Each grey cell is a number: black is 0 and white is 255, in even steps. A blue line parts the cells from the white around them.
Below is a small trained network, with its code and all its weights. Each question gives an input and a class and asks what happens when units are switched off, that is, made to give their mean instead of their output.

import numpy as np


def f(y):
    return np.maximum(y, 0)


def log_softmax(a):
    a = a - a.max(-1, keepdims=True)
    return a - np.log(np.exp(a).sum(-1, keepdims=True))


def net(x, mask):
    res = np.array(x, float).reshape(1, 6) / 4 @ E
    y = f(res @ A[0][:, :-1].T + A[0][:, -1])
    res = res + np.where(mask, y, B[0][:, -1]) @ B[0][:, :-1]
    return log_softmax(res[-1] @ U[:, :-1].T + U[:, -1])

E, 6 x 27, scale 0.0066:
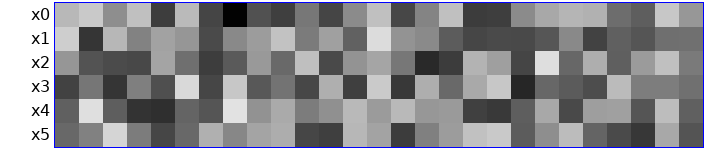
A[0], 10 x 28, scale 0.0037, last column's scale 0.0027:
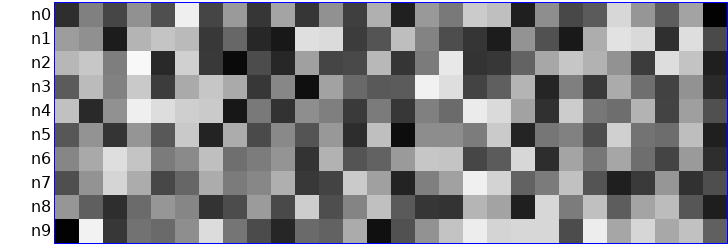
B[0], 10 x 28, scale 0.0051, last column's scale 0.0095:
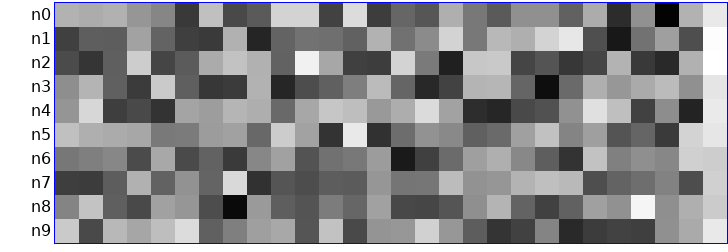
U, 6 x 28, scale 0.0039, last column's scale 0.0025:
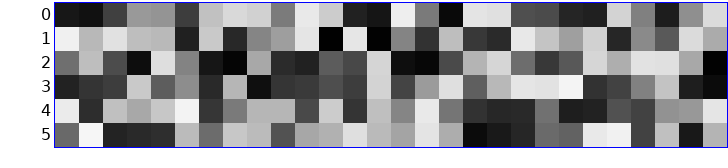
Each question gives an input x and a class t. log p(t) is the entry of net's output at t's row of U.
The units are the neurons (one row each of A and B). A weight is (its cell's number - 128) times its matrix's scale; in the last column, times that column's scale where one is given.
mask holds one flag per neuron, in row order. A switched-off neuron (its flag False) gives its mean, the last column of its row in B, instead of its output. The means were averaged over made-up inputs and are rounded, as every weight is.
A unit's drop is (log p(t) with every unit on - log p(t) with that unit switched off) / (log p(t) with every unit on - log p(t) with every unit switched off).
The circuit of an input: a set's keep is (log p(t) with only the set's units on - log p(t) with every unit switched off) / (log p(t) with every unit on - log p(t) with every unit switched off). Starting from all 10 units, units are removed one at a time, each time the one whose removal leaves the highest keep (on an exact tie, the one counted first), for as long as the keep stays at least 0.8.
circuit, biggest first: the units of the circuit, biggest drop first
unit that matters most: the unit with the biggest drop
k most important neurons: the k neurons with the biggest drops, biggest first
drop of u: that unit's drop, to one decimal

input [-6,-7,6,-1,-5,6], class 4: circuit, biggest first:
n9, n2
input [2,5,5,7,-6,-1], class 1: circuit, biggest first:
n0, n5
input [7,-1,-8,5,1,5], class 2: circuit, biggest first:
n3
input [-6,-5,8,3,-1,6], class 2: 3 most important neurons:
n8, n2, n1
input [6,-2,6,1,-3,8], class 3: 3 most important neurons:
n7, n3, n6
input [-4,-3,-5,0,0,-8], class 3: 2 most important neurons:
n1, n2
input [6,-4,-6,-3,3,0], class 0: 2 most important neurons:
n2, n8
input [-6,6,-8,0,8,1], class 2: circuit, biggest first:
n3, n2, n6
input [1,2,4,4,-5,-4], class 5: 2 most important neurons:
n4, n3
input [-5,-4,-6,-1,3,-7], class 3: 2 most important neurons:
n1, n2
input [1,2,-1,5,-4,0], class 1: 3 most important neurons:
n0, n5, n9
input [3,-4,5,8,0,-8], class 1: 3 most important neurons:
n0, n5, n7
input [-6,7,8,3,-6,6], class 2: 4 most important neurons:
n8, n2, n9, n1
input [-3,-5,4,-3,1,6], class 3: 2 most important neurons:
n7, n2
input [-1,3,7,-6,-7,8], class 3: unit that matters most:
n7
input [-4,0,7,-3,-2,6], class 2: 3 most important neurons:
n8, n2, n1
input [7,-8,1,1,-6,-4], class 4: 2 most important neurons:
n9, n4
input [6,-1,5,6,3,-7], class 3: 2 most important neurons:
n1, n3
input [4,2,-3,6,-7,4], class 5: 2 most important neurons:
n4, n1
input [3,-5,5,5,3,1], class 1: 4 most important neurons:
n0, n5, n3, n4
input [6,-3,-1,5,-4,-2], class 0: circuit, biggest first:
n2
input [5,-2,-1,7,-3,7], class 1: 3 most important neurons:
n0, n5, n1
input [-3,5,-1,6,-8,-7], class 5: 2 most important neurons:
n4, n7
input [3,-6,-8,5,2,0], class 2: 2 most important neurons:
n3, n6
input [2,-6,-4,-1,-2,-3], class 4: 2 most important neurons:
n9, n8
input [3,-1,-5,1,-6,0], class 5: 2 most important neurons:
n4, n8
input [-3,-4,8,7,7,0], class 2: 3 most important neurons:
n8, n4, n2
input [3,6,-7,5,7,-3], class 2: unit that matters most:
n3
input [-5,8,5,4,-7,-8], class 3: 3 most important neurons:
n1, n2, n9
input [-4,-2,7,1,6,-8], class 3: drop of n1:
0.8
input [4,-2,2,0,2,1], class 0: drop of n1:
0.1
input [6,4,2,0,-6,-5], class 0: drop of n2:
1.2
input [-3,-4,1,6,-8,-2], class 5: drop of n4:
0.9
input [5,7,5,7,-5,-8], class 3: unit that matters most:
n1
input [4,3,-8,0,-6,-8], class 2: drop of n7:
0.1
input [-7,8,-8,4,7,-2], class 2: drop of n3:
0.5
